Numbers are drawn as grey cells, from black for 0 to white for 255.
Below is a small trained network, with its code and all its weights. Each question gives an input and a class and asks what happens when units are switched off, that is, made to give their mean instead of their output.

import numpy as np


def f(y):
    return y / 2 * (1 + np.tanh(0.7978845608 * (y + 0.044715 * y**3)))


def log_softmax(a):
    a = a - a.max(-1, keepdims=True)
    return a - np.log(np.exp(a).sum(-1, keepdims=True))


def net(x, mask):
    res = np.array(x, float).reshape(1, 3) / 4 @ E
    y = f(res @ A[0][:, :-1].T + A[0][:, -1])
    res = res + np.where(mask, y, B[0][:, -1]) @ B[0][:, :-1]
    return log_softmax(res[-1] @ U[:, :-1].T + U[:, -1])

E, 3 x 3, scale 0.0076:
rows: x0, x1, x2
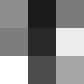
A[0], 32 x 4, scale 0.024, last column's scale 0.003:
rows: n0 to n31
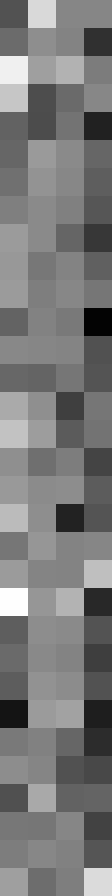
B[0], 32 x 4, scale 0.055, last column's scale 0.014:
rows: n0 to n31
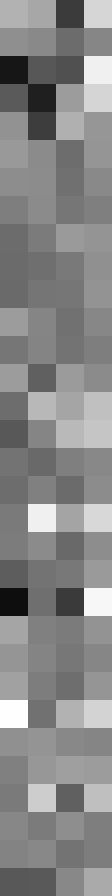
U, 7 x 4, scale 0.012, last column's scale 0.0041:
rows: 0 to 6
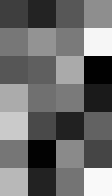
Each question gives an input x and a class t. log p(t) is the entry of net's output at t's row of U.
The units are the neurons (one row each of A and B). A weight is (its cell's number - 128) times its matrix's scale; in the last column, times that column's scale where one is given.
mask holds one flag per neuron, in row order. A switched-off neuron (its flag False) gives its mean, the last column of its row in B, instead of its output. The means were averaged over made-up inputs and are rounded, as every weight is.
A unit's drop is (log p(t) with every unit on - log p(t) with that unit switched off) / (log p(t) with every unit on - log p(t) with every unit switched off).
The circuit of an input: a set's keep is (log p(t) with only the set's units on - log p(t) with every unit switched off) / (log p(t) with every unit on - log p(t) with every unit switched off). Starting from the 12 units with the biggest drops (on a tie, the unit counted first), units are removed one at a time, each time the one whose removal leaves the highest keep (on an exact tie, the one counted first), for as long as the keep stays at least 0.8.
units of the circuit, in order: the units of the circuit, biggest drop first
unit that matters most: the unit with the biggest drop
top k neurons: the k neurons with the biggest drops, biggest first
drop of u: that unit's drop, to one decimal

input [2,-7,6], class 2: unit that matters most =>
n18
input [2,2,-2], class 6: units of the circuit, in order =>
[n21, n2, n18]
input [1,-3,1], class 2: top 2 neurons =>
[n0, n28]
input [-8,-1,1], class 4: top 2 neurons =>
[n0, n18]
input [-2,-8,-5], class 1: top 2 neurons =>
[n18, n28]
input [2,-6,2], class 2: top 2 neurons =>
[n0, n15]
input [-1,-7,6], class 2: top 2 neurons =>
[n18, n14]
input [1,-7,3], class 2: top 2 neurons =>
[n15, n0]
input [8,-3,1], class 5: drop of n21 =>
0.3
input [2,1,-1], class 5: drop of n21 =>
0.5
